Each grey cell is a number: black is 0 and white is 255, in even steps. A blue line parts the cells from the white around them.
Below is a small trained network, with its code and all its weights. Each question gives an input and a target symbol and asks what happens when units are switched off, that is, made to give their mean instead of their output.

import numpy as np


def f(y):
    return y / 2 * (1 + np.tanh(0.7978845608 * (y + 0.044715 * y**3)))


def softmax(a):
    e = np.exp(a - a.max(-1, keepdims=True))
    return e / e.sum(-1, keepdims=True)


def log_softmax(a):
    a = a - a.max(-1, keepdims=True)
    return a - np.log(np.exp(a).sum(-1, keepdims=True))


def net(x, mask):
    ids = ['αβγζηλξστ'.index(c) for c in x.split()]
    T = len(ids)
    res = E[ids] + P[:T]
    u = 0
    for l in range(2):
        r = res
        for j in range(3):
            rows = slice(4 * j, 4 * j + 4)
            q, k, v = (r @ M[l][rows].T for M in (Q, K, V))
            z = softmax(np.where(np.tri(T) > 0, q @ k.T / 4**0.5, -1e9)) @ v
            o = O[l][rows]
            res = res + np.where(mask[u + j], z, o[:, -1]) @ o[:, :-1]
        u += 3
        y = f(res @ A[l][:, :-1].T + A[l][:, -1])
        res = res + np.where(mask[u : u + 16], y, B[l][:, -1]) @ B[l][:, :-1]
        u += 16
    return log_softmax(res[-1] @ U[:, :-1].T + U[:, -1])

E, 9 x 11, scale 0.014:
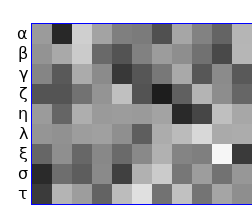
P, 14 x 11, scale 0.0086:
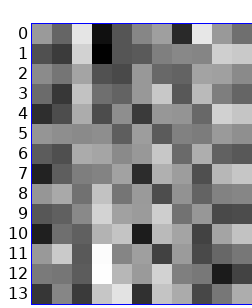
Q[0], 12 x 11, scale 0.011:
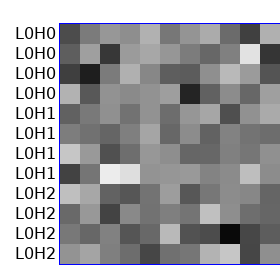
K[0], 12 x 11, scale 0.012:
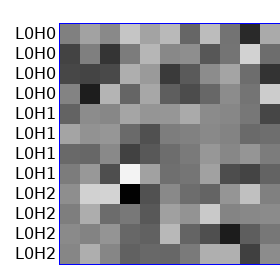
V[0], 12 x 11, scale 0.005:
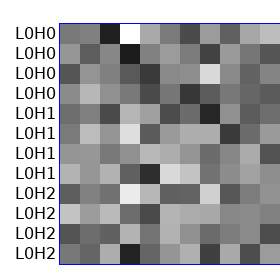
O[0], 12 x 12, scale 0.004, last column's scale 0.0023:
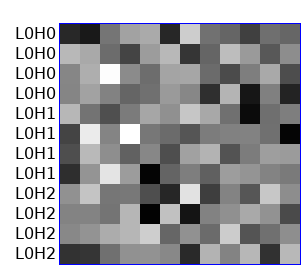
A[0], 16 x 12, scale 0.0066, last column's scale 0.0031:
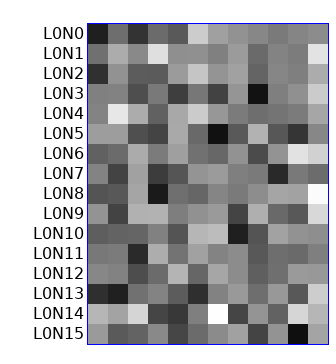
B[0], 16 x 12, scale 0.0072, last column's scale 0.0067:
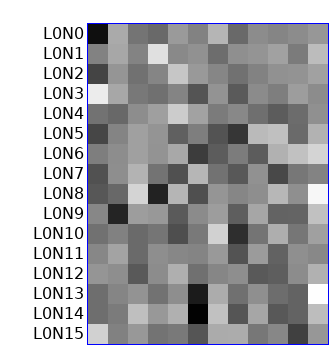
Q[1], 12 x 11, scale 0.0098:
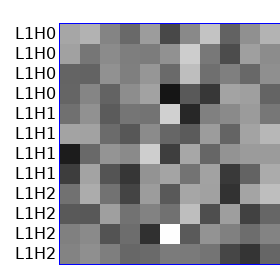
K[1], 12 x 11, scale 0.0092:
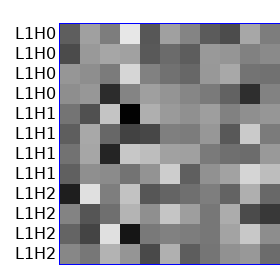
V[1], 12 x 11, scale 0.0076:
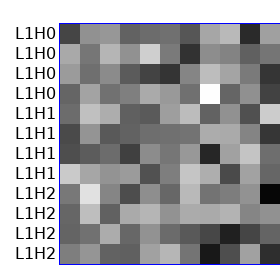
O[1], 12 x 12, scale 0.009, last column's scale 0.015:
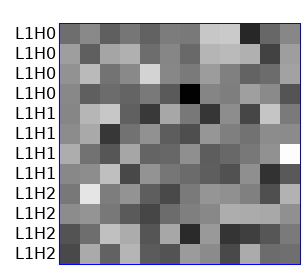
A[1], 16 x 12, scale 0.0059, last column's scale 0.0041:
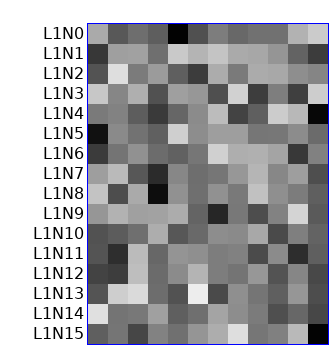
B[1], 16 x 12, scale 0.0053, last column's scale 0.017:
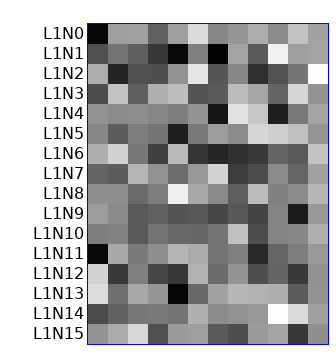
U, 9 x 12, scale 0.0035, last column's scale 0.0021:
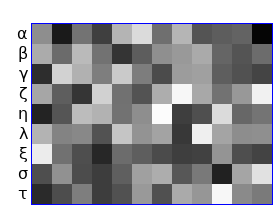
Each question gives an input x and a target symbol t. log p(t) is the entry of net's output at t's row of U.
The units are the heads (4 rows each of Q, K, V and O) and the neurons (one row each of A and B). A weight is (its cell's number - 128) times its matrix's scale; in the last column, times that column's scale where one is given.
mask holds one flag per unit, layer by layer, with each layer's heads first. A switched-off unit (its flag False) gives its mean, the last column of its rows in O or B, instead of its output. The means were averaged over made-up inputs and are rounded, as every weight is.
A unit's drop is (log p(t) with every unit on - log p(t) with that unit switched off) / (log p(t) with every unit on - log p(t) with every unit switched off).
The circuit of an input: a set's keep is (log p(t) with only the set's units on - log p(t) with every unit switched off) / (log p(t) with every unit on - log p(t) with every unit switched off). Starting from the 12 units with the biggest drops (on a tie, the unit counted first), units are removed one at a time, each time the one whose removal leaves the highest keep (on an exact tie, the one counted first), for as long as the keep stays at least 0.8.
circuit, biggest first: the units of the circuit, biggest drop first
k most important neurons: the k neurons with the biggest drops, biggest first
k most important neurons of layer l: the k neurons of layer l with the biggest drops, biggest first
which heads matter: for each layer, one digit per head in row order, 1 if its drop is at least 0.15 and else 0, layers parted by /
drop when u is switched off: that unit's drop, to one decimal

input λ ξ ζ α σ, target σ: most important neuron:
L0N0
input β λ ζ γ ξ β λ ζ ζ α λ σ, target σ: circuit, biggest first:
L0N0, L1H1, L0N11
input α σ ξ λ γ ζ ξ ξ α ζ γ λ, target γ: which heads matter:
100 / 111
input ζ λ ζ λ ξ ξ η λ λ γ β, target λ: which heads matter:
000 / 001
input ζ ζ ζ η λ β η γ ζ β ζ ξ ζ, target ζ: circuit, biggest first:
L0H0, L1H1
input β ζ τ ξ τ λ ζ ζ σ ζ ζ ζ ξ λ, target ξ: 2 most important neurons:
L0N14, L1N2
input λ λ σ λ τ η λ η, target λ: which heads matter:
000 / 001
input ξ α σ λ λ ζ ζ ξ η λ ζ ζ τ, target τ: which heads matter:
000 / 010
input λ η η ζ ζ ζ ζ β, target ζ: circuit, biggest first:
L1H1, L0N5
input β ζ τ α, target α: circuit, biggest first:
L1H2, L0N9
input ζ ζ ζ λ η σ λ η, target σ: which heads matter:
000 / 110
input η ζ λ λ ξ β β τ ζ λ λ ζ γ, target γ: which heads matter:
000 / 010
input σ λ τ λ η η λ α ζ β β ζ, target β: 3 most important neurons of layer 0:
L0N14, L0N5, L0N4
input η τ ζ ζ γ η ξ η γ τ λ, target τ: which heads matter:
000 / 100
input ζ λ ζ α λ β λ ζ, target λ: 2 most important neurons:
L0N8, L0N13
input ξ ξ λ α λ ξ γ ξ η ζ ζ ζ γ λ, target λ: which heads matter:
010 / 001
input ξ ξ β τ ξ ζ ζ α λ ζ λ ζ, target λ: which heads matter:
110 / 001
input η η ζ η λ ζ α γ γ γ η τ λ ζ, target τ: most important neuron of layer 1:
L1N0
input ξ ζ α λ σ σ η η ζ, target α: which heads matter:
111 / 001
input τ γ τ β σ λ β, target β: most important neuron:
L1N13
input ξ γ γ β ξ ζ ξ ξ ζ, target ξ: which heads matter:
010 / 100
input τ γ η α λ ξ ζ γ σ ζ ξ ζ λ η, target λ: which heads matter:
001 / 001
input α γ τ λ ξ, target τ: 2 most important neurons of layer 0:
L0N4, L0N2
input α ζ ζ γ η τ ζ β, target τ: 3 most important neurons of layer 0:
L0N2, L0N4, L0N13
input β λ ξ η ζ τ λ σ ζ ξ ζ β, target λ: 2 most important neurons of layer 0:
L0N13, L0N8
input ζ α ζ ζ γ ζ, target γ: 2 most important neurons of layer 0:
L0N5, L0N15
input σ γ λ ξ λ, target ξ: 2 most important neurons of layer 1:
L1N2, L1N9
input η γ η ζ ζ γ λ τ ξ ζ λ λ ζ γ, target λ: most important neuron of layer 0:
L0N1
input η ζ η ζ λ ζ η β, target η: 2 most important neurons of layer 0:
L0N14, L0N8
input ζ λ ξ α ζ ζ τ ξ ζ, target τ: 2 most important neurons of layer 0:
L0N5, L0N4
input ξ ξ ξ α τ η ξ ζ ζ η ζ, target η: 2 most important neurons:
L0N8, L0N13
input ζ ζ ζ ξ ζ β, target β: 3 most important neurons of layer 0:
L0N14, L0N8, L0N7
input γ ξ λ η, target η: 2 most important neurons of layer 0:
L0N9, L0N10
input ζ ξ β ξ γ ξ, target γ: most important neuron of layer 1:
L1N3
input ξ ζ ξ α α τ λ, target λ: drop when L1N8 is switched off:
0.2
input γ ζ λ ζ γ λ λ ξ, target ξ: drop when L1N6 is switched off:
0.2
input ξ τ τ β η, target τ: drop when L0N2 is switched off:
0.1
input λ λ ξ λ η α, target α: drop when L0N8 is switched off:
0.2
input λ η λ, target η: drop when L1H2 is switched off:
0.5
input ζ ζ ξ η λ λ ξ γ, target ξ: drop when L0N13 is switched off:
0.0
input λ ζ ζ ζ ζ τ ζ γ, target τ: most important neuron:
L1N0
